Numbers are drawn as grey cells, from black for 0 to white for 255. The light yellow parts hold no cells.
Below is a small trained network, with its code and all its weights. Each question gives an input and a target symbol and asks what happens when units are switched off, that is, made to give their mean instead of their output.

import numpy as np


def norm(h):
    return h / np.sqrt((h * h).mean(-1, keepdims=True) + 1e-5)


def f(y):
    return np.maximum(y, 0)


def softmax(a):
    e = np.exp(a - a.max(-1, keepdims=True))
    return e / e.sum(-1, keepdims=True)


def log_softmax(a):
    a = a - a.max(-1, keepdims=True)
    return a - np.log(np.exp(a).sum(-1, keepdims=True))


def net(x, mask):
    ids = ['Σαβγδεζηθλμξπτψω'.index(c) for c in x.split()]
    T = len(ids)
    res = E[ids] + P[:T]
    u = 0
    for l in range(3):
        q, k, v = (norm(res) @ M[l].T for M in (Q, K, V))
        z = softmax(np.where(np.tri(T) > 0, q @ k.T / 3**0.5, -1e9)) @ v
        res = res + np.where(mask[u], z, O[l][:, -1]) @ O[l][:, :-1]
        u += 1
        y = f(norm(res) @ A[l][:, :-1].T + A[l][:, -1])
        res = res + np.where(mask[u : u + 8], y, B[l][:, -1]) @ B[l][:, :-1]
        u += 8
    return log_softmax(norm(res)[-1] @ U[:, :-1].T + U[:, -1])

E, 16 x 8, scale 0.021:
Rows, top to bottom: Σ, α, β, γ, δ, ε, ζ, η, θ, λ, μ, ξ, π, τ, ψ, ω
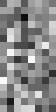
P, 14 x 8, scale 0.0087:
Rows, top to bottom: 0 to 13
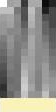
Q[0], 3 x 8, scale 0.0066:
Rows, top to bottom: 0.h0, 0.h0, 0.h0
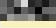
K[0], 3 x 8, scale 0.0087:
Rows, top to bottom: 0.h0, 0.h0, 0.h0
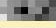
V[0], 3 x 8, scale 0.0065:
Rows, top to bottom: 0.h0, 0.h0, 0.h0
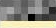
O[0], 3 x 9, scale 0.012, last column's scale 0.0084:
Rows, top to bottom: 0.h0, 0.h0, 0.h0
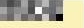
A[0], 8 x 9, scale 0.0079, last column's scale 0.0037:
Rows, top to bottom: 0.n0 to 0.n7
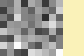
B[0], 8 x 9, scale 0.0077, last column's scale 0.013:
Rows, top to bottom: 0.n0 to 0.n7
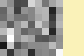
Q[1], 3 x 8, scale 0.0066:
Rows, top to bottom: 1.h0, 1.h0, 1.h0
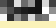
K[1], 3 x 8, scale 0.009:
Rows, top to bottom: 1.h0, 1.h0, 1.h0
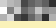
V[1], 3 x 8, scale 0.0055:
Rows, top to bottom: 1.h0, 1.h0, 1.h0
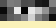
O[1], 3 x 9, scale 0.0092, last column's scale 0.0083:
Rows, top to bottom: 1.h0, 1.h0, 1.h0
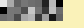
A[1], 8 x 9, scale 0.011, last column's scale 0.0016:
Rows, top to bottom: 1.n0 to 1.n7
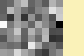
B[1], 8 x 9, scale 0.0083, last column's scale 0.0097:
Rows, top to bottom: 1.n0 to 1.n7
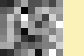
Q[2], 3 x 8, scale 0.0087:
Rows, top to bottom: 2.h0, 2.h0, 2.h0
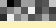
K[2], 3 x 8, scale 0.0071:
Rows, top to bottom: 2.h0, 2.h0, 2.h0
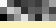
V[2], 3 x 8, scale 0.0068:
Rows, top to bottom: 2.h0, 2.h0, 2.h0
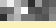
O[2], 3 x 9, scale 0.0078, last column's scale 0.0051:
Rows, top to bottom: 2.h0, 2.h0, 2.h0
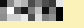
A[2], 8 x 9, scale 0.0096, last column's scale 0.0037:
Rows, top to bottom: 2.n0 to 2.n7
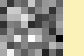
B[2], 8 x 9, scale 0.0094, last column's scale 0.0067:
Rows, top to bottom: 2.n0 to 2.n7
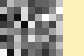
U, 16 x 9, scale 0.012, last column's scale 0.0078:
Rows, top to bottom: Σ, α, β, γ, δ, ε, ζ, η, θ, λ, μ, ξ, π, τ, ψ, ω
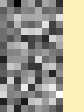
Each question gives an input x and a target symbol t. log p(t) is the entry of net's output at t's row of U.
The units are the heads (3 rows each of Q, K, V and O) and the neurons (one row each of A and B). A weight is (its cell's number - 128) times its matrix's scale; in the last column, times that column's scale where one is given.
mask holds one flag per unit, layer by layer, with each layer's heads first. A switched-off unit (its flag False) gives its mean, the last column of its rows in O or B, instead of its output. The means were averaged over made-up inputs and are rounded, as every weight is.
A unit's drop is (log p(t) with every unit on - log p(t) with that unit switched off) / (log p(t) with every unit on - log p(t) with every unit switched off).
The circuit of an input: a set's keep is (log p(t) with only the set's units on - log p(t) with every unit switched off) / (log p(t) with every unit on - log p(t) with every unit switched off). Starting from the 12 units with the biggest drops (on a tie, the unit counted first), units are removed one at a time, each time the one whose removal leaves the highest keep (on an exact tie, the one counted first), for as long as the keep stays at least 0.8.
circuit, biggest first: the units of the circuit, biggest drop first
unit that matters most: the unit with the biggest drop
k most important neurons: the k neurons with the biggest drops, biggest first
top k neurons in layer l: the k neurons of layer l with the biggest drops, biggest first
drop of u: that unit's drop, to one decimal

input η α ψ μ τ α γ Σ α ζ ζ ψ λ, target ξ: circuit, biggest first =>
1.h0
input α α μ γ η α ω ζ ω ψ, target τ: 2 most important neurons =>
0.n0; 0.n5
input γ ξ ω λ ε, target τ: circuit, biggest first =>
1.n7; 2.n7; 2.h0
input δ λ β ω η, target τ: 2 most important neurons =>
2.n7; 0.n5
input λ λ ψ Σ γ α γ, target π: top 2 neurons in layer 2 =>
2.n3; 2.n0
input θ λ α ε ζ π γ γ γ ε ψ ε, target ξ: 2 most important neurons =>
2.n1; 0.n1
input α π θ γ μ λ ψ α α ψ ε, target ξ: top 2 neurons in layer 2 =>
2.n1; 2.n4
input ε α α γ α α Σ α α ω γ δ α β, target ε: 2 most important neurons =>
2.n6; 0.n2
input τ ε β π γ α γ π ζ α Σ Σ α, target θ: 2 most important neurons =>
0.n0; 1.n0
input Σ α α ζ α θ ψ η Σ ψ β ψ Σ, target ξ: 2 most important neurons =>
2.n1; 1.n5
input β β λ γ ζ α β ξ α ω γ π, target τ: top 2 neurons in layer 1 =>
1.n7; 1.n3
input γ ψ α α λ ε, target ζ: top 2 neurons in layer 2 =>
2.n1; 2.n2
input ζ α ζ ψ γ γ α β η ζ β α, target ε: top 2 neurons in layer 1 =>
1.n0; 1.n3
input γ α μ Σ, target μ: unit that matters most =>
2.h0
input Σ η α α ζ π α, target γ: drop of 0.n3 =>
0.0
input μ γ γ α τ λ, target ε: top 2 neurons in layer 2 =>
2.n7; 2.n4
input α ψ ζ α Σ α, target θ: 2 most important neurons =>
0.n0; 2.n1
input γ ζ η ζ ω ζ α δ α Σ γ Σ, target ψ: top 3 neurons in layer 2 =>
2.n4; 2.n0; 2.n2
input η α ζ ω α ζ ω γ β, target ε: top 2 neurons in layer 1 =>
1.n2; 1.n4
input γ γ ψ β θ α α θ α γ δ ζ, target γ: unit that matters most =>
0.n0
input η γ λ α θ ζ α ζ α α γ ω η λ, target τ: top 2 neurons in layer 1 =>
1.n7; 1.n3
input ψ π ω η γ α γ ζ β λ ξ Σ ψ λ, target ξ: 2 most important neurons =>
0.n7; 2.n1
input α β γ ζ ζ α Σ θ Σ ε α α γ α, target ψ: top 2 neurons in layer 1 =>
1.n0; 1.n3
